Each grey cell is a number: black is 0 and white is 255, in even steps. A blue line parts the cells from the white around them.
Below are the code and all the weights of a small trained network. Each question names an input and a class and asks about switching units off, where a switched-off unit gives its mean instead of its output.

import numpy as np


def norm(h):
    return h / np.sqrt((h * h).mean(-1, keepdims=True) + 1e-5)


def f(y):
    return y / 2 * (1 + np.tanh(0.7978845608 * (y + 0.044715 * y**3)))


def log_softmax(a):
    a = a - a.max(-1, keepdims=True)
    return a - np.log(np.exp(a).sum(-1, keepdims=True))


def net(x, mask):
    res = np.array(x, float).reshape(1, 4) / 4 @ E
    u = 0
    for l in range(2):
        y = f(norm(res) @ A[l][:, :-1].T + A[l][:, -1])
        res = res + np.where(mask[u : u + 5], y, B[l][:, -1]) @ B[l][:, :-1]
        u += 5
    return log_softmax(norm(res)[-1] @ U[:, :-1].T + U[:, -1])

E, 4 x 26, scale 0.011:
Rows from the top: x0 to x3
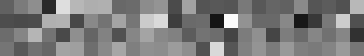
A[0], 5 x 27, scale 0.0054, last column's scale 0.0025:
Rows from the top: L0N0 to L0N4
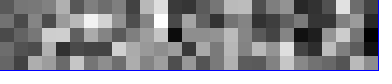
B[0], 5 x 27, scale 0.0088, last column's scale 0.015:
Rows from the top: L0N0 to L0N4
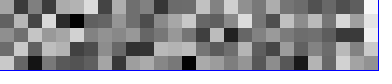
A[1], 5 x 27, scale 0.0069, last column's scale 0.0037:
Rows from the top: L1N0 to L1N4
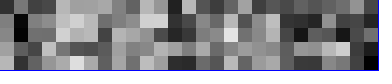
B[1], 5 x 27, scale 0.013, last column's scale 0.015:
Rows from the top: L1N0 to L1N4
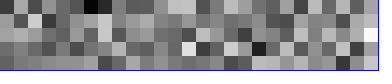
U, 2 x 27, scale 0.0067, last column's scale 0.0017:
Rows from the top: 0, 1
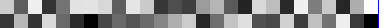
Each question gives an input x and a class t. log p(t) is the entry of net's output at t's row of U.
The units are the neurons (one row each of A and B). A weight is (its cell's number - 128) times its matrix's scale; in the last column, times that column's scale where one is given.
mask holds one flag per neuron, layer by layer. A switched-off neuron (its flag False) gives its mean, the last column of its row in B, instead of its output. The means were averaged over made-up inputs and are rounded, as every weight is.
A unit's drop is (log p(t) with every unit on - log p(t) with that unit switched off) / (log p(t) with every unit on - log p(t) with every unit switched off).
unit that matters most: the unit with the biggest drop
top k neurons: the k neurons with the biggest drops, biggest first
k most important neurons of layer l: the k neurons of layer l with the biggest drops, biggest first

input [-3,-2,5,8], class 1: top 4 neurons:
[L0N0; L1N2; L0N2; L1N1]
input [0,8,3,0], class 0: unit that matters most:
L0N0
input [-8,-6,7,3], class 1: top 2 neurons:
[L1N2; L0N2]
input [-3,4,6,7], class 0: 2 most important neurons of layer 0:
[L0N1; L0N0]
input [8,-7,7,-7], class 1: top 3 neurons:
[L1N2; L0N2; L1N1]
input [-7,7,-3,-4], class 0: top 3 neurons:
[L0N1; L0N0; L0N2]
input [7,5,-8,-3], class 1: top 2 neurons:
[L0N1; L1N0]
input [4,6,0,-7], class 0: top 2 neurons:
[L0N0; L0N2]
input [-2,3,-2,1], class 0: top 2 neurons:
[L0N0; L0N1]
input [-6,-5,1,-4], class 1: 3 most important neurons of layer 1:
[L1N2; L1N1; L1N4]
